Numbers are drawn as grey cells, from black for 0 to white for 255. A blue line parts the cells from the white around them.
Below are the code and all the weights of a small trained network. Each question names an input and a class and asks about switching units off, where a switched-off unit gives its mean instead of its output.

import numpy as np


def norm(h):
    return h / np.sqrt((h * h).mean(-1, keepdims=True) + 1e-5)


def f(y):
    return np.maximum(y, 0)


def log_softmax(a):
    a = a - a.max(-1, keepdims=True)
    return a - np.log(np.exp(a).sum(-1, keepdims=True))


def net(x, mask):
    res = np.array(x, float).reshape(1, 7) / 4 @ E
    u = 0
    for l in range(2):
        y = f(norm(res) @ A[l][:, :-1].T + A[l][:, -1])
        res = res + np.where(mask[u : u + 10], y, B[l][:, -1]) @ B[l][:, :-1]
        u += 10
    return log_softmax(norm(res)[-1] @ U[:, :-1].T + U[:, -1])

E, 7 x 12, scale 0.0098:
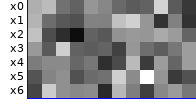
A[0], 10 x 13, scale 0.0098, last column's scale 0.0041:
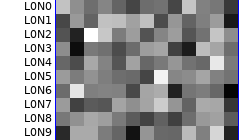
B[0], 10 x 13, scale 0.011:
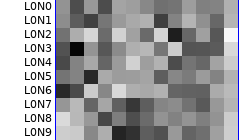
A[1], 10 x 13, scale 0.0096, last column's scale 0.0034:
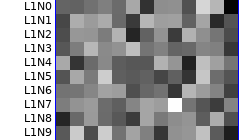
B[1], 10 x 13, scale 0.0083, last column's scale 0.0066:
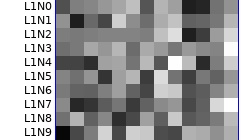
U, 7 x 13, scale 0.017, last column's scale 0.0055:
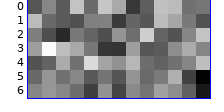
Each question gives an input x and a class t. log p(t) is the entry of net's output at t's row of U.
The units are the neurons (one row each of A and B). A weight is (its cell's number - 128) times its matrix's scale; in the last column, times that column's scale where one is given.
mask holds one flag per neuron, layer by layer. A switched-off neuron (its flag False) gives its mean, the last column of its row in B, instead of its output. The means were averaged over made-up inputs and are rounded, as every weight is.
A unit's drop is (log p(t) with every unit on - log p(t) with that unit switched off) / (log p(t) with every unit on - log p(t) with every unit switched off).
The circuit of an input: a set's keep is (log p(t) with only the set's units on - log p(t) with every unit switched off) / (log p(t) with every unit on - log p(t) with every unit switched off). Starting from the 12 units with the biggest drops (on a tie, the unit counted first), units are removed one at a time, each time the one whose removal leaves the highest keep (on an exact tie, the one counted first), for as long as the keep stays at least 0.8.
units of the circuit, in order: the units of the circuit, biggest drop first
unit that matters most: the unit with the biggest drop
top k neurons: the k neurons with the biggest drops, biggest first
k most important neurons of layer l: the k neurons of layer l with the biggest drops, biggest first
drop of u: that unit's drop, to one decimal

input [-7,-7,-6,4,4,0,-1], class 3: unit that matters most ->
L0N9
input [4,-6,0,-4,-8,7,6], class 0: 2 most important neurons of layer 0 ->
[L0N1, L0N3]
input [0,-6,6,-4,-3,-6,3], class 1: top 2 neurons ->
[L0N2, L0N0]
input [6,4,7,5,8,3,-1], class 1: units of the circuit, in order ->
[L0N3, L0N6]
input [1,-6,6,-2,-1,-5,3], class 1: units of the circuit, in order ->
[L0N0, L0N2]
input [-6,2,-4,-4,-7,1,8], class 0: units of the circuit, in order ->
[L0N1, L1N9]
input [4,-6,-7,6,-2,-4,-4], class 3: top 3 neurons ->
[L0N8, L0N3, L0N6]
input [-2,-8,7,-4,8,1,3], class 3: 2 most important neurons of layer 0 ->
[L0N9, L0N3]
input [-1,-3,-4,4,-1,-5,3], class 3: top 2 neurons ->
[L0N8, L0N9]
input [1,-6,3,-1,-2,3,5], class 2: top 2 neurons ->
[L0N2, L0N8]
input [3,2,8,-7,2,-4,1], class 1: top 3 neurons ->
[L0N2, L0N0, L1N4]
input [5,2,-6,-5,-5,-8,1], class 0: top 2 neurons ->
[L0N2, L0N1]
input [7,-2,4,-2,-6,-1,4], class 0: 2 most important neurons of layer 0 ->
[L0N2, L0N8]
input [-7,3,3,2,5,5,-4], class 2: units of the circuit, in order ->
[L0N7]
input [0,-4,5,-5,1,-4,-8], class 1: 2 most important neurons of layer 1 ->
[L1N2, L1N7]
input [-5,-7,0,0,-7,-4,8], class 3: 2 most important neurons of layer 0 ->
[L0N9, L0N8]
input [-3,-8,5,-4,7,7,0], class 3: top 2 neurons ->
[L0N9, L0N3]
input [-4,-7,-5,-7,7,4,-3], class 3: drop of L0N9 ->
0.6
